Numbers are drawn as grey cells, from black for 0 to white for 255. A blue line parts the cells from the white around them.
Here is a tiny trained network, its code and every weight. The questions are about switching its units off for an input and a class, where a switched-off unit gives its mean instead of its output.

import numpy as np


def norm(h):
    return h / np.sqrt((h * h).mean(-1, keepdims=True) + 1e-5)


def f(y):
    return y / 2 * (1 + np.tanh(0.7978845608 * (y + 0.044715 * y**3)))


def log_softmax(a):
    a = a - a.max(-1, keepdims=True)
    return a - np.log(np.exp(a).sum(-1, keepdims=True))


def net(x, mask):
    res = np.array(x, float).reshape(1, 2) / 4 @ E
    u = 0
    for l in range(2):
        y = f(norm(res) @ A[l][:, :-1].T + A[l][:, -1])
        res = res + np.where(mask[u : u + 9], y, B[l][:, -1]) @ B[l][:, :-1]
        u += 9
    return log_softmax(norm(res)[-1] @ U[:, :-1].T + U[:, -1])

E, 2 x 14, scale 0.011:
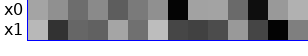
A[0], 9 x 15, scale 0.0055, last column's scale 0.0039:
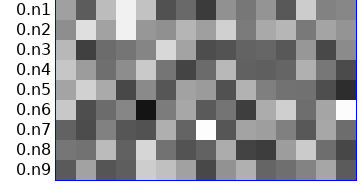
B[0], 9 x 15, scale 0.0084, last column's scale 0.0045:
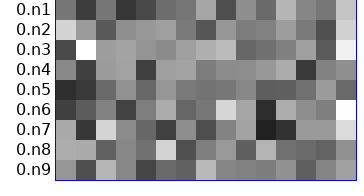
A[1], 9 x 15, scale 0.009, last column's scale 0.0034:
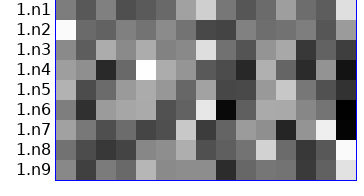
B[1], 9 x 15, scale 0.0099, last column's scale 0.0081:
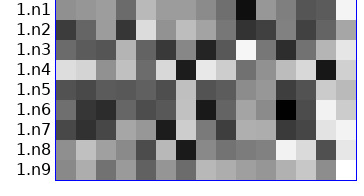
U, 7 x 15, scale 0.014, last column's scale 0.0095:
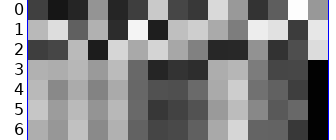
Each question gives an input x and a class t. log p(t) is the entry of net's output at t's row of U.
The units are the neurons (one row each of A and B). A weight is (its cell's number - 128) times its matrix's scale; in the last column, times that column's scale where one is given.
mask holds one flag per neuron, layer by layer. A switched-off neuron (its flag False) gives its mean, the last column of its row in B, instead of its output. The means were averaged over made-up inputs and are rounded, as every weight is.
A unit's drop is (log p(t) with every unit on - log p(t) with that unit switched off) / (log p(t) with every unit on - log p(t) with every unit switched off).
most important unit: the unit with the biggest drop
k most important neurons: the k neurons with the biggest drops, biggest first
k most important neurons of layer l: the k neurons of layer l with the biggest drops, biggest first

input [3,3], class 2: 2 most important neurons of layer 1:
1.n3; 1.n6
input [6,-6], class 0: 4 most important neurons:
0.n3; 1.n4; 0.n6; 1.n8
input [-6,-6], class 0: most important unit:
0.n6
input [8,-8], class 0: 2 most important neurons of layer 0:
0.n3; 0.n6
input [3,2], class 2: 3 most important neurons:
0.n3; 0.n7; 1.n3
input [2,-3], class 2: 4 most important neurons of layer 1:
1.n2; 1.n8; 1.n4; 1.n9
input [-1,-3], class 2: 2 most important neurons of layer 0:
0.n2; 0.n3
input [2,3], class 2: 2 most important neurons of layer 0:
0.n3; 0.n6
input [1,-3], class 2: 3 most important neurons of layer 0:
0.n2; 0.n3; 0.n6
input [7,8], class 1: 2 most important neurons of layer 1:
1.n4; 1.n8
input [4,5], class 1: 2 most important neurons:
0.n7; 1.n8
